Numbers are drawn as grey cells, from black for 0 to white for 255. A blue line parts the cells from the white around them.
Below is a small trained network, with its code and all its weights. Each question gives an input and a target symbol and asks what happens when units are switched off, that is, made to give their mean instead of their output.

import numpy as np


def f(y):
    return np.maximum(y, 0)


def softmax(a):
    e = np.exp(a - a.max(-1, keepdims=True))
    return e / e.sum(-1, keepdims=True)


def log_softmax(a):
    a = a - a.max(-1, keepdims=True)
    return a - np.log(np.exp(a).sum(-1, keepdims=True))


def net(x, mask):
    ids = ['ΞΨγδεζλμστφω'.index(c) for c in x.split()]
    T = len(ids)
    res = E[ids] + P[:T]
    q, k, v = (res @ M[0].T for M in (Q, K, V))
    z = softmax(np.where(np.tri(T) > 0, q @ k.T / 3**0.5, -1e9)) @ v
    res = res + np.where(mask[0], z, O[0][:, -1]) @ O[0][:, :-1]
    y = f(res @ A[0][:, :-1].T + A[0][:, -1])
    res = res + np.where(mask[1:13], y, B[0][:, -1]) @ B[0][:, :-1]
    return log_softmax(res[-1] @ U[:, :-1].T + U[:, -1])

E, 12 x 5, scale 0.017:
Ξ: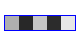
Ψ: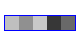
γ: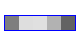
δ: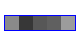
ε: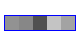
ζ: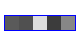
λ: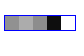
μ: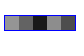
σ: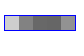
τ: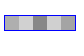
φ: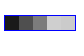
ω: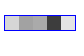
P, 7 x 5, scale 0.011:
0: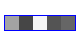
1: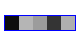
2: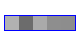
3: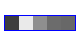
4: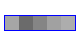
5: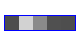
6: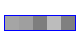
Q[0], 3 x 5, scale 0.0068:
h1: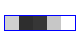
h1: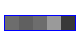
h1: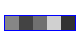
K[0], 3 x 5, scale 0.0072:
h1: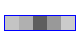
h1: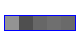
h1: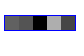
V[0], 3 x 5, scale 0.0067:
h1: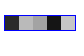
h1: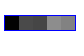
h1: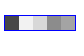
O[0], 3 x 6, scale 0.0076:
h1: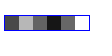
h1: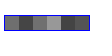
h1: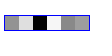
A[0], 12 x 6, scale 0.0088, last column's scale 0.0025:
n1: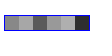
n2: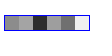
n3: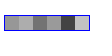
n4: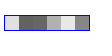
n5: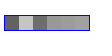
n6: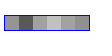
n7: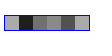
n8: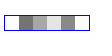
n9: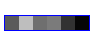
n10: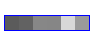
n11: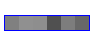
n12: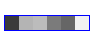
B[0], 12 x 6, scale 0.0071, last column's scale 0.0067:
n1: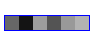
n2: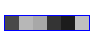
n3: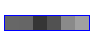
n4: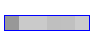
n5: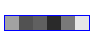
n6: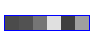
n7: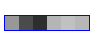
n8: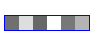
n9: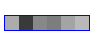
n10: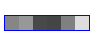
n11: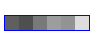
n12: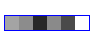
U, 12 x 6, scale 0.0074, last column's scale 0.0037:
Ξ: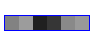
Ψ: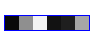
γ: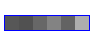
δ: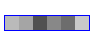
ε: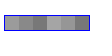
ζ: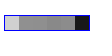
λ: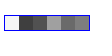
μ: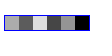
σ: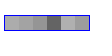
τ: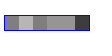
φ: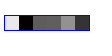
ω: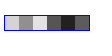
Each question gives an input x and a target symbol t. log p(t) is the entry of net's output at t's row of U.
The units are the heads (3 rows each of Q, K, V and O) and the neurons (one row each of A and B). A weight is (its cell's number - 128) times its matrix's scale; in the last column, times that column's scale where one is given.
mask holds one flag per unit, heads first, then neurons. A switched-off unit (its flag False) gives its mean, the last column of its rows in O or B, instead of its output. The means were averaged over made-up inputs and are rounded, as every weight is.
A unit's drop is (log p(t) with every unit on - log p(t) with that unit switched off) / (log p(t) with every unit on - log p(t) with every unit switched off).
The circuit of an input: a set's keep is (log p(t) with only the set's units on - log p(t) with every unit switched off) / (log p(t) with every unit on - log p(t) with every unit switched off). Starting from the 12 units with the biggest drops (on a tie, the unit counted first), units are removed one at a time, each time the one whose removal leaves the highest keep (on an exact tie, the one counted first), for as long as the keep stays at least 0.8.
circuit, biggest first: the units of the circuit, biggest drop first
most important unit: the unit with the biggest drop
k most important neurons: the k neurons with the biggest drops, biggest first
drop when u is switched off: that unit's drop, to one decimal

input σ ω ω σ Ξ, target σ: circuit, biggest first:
n4; h1
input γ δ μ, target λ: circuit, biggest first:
h1; n7; n8
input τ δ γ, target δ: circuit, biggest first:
n8; h1; n12
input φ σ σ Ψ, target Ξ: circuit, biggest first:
h1; n3
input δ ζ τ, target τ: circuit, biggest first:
n8; h1; n4
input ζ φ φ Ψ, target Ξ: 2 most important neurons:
n12; n3
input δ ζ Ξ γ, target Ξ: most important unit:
n12
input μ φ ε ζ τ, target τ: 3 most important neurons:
n8; n4; n2
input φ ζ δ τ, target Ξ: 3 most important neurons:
n3; n5; n12
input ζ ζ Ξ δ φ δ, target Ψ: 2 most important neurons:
n2; n7
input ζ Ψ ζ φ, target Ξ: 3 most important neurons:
n12; n5; n10
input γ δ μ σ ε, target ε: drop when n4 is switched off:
0.2
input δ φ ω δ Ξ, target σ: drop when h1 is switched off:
0.3
